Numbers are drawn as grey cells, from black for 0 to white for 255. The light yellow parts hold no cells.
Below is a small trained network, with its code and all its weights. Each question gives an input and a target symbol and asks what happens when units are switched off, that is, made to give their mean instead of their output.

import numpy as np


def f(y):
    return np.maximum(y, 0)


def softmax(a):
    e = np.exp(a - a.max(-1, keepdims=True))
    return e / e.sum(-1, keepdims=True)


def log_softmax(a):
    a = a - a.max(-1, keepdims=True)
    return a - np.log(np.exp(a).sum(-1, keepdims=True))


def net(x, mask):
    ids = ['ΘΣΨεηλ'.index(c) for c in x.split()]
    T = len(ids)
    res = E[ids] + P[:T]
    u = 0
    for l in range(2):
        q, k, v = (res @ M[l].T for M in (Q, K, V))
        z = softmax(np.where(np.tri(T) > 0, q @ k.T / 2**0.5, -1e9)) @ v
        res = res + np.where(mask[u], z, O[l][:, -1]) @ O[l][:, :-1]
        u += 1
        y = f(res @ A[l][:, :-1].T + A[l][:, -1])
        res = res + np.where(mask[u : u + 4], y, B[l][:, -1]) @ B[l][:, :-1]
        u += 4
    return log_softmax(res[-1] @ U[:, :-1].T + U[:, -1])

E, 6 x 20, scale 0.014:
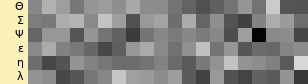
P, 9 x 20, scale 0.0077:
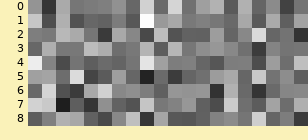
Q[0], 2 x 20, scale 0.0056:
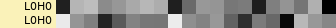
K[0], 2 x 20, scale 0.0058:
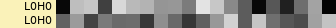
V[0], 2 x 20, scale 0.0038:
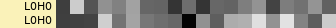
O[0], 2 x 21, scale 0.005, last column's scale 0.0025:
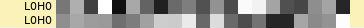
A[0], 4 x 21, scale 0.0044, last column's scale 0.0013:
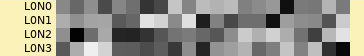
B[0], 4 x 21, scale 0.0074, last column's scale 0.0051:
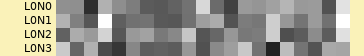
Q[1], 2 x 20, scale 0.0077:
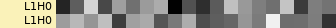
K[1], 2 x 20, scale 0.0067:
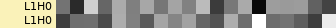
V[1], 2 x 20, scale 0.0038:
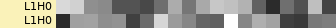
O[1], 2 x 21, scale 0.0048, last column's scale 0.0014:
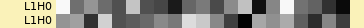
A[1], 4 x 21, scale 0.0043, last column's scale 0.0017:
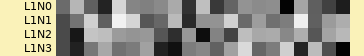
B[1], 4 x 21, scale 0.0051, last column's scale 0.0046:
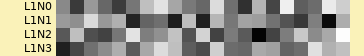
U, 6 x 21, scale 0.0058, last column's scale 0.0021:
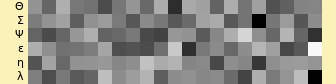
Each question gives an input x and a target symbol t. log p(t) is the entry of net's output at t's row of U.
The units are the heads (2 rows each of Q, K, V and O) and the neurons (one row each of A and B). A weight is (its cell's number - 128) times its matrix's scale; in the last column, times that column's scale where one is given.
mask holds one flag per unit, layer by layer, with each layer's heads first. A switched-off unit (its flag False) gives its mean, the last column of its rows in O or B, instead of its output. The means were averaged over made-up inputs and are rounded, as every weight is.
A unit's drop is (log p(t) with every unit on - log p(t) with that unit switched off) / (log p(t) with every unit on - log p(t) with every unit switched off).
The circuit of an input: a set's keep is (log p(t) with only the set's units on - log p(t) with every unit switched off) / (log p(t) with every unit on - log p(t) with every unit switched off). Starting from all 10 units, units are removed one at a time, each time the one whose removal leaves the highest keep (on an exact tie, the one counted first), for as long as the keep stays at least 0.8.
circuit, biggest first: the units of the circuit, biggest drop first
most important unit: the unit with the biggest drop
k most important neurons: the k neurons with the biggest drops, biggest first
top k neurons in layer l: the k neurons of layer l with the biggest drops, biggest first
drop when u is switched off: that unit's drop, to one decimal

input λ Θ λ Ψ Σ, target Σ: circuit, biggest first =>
[L1H0 L1N0]
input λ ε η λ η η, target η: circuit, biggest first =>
[L1N2 L0N2 L1H0]
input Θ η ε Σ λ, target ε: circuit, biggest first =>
[L1H0 L0N2 L1N3]
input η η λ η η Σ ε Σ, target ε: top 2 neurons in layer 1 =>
[L1N3 L1N0]
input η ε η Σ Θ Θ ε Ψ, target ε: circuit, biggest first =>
[L1H0]
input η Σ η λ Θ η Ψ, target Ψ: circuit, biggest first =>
[L0H0 L0N0]
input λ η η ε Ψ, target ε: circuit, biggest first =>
[L1H0 L0N0]
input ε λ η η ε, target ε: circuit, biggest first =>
[L1H0 L0N0]
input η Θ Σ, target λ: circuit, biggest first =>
[L0N3 L1N2 L1N3]
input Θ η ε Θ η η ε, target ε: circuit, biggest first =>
[L1H0 L0N0 L1N3]
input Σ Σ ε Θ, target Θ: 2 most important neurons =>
[L0N1 L1N0]
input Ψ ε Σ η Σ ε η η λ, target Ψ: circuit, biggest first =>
[L1N3 L0N1]
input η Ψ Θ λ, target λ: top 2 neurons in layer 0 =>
[L0N1 L0N2]
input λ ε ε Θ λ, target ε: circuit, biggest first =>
[L1H0]
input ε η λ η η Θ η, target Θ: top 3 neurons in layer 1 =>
[L1N1 L1N2 L1N0]
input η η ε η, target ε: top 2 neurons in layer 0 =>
[L0N1 L0N0]
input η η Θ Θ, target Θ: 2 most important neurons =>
[L1N0 L1N1]
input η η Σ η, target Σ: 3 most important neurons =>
[L0N1 L1N1 L0N3]
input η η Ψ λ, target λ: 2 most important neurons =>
[L1N0 L0N1]
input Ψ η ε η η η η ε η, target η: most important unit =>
L1N2
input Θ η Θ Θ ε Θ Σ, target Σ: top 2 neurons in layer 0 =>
[L0N0 L0N1]
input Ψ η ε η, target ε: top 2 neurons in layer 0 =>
[L0N1 L0N2]
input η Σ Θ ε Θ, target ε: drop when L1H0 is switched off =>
0.9
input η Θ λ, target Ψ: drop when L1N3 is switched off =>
0.3
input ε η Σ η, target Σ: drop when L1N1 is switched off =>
0.5
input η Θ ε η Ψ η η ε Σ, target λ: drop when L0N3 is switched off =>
0.6
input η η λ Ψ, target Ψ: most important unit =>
L0H0
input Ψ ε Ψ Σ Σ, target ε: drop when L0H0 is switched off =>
-0.1
